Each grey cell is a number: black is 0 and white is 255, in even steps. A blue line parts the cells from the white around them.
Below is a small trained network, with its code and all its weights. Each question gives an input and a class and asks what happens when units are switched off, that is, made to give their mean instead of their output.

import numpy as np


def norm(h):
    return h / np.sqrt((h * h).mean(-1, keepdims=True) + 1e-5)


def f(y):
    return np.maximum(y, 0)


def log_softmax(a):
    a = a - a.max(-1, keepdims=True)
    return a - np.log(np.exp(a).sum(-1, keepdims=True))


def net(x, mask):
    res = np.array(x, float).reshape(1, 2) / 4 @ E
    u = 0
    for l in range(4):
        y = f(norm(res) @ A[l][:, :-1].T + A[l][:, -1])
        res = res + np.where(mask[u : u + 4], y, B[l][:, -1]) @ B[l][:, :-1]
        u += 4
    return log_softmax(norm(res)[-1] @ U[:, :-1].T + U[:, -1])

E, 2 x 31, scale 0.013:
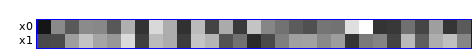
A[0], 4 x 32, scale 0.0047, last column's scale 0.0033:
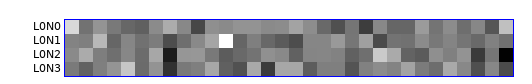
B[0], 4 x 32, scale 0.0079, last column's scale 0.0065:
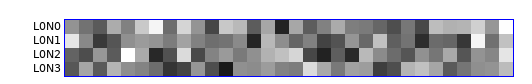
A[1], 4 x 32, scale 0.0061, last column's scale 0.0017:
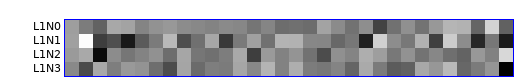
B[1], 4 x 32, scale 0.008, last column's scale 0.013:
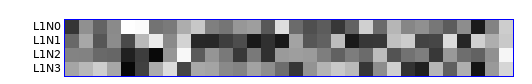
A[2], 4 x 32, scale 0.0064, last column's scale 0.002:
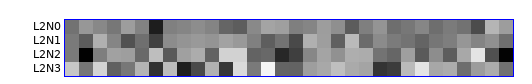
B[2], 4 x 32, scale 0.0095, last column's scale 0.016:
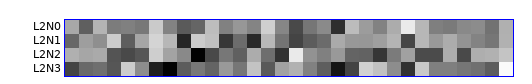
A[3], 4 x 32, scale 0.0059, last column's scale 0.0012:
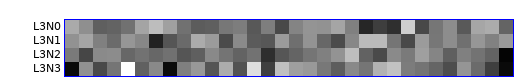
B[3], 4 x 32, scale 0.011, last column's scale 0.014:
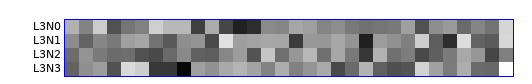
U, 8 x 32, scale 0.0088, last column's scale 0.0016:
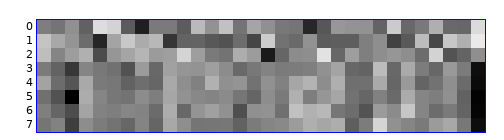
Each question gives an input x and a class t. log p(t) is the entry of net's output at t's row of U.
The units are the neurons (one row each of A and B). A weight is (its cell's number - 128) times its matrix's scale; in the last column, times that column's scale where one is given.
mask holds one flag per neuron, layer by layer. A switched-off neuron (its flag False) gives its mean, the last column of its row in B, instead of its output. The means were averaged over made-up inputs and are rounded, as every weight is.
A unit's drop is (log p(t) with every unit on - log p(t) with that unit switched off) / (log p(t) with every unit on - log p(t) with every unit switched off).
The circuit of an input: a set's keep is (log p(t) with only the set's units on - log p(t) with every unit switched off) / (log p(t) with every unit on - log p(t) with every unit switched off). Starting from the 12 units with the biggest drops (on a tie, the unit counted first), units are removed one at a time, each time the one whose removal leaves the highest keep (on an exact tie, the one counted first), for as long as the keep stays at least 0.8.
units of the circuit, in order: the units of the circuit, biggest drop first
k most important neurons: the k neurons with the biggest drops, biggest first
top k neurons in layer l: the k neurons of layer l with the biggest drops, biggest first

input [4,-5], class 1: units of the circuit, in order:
[L1N1]
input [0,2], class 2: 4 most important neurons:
[L1N2, L1N1, L2N2, L2N3]
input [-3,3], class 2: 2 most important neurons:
[L1N1, L0N0]
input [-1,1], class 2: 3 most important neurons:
[L1N1, L2N2, L2N3]
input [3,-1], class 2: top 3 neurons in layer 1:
[L1N3, L1N0, L1N1]
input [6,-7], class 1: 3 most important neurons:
[L1N1, L2N3, L1N0]
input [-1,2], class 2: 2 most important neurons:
[L1N2, L1N1]
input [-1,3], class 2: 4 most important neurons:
[L1N2, L0N0, L1N1, L2N2]
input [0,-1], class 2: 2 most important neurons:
[L2N3, L1N1]
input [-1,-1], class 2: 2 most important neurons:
[L2N3, L1N1]
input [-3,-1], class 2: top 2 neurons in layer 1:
[L1N1, L1N0]
